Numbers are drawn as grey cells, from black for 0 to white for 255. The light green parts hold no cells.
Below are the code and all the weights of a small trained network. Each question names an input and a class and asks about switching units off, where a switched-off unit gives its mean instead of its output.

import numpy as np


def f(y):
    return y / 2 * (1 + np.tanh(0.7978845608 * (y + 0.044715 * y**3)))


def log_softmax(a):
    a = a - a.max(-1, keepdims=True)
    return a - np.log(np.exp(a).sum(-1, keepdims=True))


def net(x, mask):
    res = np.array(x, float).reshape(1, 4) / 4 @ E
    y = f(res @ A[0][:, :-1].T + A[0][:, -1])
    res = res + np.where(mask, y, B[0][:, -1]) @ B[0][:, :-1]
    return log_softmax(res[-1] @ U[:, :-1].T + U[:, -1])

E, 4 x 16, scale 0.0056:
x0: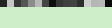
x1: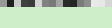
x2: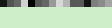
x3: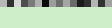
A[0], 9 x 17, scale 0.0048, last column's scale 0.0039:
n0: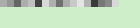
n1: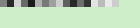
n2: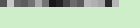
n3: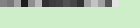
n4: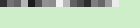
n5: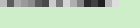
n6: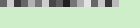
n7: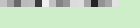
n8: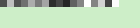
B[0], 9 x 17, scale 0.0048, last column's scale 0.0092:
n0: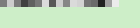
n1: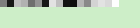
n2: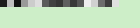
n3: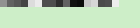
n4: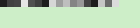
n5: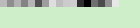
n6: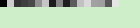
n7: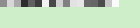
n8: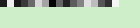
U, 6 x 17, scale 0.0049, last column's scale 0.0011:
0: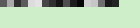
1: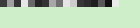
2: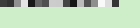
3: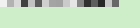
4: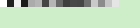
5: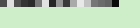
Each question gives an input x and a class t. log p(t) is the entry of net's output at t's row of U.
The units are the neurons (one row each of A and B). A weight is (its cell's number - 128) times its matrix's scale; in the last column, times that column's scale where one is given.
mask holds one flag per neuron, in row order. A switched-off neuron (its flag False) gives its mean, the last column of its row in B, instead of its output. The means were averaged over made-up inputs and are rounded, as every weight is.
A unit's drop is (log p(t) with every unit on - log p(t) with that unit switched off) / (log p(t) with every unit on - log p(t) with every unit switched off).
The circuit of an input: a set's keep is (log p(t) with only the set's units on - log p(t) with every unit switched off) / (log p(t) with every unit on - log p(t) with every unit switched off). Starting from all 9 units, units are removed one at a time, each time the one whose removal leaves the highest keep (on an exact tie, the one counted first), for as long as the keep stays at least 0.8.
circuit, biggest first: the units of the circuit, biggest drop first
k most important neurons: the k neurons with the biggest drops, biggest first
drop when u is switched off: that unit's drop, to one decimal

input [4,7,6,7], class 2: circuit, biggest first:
[n1]
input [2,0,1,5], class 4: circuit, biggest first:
[n8; n6]
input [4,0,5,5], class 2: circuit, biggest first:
[n8; n1]
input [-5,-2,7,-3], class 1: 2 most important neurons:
[n4; n5]
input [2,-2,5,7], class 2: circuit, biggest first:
[n1; n4]
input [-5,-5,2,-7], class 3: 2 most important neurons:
[n8; n2]
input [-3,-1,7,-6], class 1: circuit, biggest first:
[n4; n1]
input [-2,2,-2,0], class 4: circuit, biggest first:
[n6; n8]
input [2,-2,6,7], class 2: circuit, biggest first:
[n1; n4]
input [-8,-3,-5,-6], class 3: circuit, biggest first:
[n8; n5]
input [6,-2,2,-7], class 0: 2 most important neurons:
[n2; n7]
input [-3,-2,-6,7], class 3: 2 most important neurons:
[n1; n5]
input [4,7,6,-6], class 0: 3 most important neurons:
[n8; n2; n7]
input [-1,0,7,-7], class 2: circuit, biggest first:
[n4]
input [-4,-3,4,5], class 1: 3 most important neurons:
[n4; n5; n7]
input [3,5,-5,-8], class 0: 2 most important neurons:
[n2; n3]
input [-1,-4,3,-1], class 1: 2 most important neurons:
[n4; n1]
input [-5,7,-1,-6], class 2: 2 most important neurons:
[n1; n8]
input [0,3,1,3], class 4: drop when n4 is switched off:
0.1
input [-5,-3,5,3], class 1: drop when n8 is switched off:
-0.1
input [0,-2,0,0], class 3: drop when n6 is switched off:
0.3
